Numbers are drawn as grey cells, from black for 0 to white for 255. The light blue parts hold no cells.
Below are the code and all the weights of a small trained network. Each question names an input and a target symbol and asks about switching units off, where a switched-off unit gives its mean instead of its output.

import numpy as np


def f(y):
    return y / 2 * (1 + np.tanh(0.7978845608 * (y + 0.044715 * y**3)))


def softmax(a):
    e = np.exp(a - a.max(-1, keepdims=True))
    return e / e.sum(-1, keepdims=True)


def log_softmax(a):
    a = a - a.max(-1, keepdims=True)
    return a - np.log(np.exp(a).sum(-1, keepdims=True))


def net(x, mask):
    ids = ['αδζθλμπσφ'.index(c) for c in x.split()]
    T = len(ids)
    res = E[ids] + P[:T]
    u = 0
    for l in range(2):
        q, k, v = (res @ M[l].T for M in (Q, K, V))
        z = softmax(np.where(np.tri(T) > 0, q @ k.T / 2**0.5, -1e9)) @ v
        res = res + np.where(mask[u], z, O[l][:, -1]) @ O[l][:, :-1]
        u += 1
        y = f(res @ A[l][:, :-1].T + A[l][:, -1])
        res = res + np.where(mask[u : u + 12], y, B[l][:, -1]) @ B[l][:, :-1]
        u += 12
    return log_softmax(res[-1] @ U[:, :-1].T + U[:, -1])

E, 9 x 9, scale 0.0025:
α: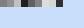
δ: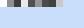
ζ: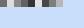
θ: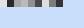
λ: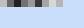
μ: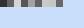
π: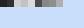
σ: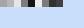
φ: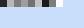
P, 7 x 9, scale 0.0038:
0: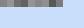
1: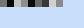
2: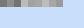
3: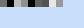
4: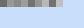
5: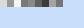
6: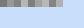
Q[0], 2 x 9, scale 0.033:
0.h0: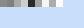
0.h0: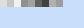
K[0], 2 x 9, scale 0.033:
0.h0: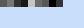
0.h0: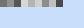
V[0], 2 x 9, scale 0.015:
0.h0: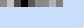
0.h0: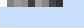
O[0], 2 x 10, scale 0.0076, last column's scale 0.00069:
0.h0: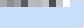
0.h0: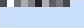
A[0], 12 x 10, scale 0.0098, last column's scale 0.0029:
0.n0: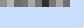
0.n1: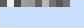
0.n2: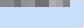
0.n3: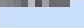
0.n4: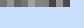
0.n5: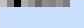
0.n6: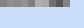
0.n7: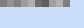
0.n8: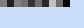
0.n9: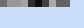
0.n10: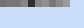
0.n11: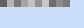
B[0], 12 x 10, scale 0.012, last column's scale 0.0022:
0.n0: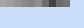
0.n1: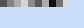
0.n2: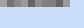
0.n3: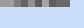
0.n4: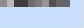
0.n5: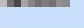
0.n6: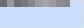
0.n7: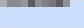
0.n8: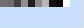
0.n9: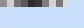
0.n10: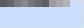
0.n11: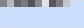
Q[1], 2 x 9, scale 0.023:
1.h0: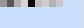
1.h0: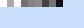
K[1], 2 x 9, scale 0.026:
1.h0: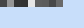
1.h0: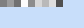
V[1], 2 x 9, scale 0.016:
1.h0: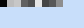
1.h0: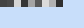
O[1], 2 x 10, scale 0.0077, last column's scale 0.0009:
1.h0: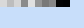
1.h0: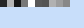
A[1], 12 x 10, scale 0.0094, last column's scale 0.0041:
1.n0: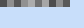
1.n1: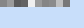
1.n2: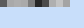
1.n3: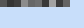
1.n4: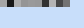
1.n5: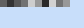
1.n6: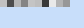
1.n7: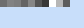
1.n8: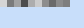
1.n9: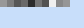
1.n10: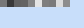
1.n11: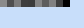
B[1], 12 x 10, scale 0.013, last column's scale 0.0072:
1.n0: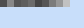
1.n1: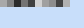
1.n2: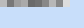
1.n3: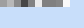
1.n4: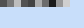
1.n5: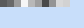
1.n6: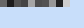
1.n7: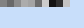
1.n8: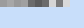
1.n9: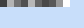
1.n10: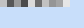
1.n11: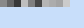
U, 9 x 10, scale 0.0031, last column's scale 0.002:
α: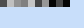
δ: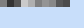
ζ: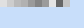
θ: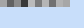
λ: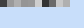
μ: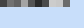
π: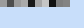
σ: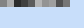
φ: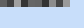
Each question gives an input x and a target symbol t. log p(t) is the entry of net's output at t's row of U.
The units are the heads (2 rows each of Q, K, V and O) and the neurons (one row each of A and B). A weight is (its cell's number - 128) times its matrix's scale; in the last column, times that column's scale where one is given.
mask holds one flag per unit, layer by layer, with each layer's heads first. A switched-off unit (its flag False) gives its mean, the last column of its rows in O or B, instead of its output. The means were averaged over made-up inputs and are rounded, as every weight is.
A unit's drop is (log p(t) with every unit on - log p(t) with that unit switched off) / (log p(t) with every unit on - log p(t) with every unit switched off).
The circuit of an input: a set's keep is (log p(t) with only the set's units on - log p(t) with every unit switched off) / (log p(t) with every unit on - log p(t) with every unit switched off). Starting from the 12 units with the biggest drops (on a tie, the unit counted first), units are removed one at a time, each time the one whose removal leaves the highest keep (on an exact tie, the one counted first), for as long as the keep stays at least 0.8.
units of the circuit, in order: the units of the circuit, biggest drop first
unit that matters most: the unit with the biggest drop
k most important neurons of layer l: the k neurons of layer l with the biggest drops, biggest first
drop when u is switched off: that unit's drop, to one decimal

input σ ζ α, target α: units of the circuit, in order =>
0.h0; 0.n1; 1.h0
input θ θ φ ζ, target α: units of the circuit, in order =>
1.n7; 1.n9; 0.h0; 0.n9
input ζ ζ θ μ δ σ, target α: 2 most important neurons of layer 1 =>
1.n7; 1.n9
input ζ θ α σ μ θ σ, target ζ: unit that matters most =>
1.h0
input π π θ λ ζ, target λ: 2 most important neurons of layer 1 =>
1.n5; 1.n3
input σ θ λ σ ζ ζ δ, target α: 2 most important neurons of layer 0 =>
0.n1; 0.n11
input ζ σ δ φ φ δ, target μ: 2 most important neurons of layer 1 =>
1.n11; 1.n9
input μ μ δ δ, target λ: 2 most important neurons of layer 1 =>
1.n5; 1.n3
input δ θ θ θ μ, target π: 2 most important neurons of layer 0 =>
0.n5; 0.n1
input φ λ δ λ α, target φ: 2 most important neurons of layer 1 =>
1.n6; 1.n4
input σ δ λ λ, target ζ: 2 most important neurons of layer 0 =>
0.n1; 0.n9
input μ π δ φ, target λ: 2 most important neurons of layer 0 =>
0.n8; 0.n11
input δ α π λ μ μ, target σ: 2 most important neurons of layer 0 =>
0.n8; 0.n9
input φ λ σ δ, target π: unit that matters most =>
0.n8
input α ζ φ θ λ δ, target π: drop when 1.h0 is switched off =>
0.2
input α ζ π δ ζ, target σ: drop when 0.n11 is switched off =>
0.1
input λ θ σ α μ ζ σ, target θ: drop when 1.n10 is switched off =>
0.7
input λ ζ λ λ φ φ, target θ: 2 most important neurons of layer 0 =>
0.n5; 0.n1
